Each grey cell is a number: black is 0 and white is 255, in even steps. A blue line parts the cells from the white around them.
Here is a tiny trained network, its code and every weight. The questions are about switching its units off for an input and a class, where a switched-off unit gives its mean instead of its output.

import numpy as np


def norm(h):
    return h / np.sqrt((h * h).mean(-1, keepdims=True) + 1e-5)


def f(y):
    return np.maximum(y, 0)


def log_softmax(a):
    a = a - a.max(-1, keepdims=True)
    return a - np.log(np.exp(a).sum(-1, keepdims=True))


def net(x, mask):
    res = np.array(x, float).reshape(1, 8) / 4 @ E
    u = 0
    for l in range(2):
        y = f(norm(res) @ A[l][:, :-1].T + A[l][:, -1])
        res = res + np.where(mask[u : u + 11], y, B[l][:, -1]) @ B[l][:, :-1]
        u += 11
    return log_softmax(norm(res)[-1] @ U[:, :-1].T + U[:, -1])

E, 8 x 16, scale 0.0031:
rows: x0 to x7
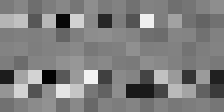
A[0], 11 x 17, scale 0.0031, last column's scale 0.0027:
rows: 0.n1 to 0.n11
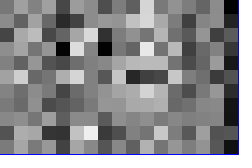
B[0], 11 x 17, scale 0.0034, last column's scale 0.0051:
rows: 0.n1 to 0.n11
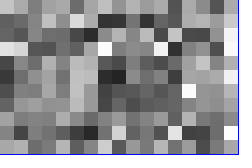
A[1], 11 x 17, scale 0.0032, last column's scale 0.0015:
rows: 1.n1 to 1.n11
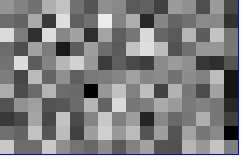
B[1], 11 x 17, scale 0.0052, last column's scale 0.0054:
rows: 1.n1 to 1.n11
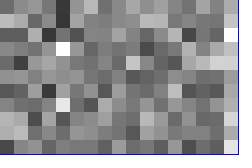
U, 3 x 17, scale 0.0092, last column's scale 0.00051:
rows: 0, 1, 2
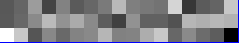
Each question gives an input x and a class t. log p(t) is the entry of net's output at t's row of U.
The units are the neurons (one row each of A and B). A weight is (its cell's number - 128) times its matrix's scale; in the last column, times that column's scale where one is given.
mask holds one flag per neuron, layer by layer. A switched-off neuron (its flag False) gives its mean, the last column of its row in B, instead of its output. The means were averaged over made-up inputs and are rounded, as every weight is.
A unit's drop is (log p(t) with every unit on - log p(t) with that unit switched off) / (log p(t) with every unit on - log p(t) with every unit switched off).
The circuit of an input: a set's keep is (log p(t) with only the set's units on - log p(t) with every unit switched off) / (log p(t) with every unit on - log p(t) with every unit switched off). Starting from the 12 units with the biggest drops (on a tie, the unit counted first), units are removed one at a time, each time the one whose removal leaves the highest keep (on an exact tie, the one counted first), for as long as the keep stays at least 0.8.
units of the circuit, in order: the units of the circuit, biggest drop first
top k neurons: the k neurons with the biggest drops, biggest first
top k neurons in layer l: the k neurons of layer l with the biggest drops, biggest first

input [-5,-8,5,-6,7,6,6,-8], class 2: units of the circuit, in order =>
1.n9; 1.n2
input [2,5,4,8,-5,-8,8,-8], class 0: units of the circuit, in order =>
1.n3
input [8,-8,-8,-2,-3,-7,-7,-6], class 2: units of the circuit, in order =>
1.n2; 1.n10
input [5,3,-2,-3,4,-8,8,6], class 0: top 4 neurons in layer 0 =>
0.n2; 0.n7; 0.n5; 0.n8
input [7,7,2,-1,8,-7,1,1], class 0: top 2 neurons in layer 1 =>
1.n3; 1.n11
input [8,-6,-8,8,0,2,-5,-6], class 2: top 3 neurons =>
1.n9; 0.n6; 1.n2
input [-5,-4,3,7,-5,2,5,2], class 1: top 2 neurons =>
0.n6; 0.n4
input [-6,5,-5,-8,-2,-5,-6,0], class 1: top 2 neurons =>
0.n10; 0.n3
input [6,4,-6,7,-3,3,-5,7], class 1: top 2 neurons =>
0.n2; 1.n4
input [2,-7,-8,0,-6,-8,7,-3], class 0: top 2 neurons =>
0.n4; 1.n3
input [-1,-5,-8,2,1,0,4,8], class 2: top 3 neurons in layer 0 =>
0.n2; 0.n7; 0.n5
